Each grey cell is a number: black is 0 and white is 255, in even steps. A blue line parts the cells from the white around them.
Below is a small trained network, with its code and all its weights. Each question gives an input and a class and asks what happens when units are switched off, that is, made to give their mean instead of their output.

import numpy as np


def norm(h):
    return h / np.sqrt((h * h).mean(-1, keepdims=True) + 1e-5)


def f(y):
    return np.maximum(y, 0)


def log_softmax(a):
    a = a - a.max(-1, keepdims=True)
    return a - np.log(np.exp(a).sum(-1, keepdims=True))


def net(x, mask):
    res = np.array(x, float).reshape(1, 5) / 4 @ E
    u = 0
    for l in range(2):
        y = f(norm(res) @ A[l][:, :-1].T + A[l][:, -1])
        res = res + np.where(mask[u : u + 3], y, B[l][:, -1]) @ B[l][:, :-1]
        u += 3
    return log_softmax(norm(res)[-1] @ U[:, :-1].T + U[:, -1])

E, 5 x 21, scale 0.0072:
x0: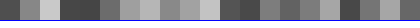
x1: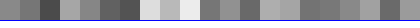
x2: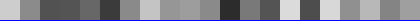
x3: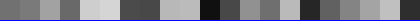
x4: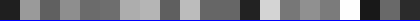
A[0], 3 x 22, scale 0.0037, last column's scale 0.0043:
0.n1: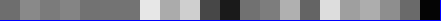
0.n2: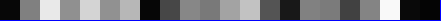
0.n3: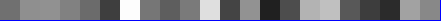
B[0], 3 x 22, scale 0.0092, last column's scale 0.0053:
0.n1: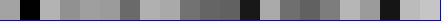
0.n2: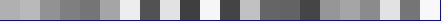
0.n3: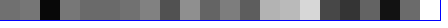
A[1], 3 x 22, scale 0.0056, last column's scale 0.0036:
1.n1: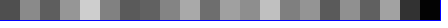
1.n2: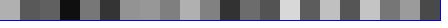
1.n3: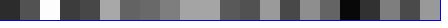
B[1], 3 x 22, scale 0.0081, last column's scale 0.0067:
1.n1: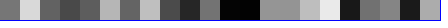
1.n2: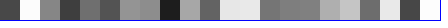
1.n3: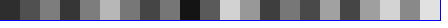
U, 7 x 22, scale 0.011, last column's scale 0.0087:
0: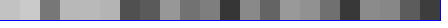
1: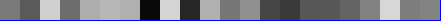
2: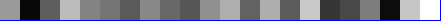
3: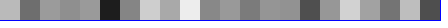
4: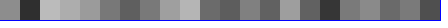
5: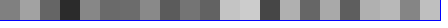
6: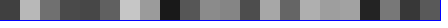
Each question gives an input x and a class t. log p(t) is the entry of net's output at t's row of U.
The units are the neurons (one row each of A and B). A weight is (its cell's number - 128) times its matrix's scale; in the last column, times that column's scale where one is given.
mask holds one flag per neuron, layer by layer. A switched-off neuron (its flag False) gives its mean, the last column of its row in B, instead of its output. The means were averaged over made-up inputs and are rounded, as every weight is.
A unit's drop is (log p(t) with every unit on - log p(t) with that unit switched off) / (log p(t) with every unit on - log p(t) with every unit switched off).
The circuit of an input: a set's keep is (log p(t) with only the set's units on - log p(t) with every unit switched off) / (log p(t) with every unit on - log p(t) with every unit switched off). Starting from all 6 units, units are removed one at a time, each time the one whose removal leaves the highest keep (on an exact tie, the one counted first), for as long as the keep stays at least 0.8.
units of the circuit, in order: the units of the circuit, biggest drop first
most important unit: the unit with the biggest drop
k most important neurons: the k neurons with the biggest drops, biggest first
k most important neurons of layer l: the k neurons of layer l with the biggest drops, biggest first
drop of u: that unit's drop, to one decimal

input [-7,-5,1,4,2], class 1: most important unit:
0.n3
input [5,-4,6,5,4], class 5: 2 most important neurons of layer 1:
(1.n2 1.n3)
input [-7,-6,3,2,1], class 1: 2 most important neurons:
(0.n3 1.n2)
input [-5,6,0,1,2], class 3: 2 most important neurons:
(0.n3 1.n3)
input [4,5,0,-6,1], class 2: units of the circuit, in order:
(0.n3 0.n2)
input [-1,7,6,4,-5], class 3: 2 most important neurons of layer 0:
(0.n1 0.n3)
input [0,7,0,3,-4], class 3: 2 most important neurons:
(1.n3 0.n1)
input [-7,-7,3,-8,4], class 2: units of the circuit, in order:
(1.n2 0.n3)
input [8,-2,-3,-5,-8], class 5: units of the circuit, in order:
(0.n3 1.n3)
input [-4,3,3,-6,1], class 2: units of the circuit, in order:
(0.n2 0.n3)
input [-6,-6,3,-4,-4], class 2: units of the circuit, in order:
(0.n3 0.n2)
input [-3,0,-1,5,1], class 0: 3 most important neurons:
(1.n1 1.n3 0.n1)
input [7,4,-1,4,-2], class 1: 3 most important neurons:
(0.n3 0.n1 1.n3)
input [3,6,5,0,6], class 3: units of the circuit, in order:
(0.n1)
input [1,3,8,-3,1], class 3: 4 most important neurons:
(0.n1 1.n3 1.n1 0.n2)
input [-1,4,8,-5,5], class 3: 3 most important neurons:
(0.n1 1.n1 1.n3)
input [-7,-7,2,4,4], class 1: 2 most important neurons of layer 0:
(0.n3 0.n2)
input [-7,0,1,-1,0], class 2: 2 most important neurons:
(1.n2 0.n2)
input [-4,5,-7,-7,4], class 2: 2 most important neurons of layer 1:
(1.n2 1.n3)
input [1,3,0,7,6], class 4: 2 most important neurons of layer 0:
(0.n1 0.n3)
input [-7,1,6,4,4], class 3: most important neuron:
(0.n1)
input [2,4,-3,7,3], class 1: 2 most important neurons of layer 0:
(0.n3 0.n1)
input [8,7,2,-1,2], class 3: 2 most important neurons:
(0.n1 1.n1)
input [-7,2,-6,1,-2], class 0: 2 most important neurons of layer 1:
(1.n1 1.n3)
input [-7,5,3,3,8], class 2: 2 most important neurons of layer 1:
(1.n2 1.n1)
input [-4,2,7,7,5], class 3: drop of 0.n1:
0.9
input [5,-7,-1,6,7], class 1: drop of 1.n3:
0.0
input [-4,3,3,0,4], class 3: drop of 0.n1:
0.1
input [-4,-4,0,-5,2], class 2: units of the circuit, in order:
(1.n2)
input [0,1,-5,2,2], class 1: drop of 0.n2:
0.2
